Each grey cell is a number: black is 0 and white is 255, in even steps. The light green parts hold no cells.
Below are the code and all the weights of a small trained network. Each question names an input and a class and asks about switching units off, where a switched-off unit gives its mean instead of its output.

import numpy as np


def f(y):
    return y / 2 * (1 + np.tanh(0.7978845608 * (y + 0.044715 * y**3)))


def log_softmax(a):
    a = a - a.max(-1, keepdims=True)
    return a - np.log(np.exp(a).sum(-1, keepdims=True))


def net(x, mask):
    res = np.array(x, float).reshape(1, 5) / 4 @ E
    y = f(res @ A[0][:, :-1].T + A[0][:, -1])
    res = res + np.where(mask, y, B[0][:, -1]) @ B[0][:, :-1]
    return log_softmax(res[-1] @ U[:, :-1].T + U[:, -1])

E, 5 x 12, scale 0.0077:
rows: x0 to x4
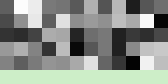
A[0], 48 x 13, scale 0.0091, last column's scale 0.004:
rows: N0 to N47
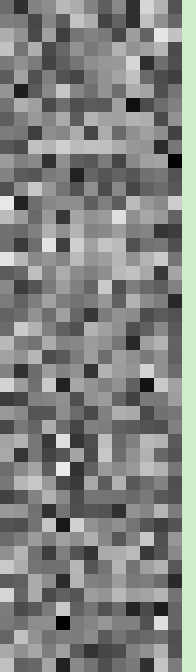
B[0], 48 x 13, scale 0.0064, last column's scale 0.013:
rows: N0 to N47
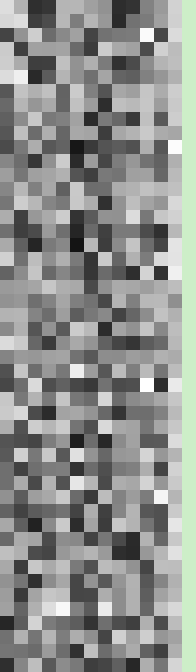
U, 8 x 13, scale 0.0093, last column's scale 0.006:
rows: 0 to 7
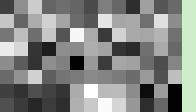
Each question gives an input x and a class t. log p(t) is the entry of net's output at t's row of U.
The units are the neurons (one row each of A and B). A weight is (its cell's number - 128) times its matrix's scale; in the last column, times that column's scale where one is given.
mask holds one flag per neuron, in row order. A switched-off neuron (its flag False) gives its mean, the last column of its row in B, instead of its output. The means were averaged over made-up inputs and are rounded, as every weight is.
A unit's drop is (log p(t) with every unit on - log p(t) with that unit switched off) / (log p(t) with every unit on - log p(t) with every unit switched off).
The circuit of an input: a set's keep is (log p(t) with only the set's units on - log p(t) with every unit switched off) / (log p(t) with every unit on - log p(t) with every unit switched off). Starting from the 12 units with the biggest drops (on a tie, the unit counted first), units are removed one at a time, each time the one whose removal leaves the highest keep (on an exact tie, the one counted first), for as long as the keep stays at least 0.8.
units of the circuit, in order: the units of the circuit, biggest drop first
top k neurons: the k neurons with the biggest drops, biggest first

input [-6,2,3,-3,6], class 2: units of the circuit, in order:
N6
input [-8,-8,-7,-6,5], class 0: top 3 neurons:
N27, N47, N44
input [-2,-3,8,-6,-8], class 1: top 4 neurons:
N30, N43, N20, N35
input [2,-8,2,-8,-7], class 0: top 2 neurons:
N27, N47
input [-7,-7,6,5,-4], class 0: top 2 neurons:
N47, N2
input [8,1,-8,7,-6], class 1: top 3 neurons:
N42, N3, N18
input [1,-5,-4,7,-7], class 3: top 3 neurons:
N39, N29, N4
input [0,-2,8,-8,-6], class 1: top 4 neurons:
N43, N30, N35, N20
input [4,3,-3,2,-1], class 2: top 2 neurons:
N27, N34
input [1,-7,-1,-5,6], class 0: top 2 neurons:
N27, N44
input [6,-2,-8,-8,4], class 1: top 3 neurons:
N18, N40, N15
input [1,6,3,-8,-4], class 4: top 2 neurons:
N37, N17
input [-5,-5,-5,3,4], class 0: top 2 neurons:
N2, N47
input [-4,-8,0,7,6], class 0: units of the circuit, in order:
N2
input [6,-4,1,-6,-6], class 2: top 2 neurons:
N7, N34
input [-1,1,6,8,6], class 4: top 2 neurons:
N31, N36
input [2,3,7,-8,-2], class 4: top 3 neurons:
N37, N17, N16
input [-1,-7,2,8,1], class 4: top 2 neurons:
N36, N11
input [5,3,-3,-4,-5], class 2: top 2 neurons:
N34, N0
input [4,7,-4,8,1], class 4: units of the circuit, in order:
N31
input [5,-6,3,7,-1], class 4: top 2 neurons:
N36, N46
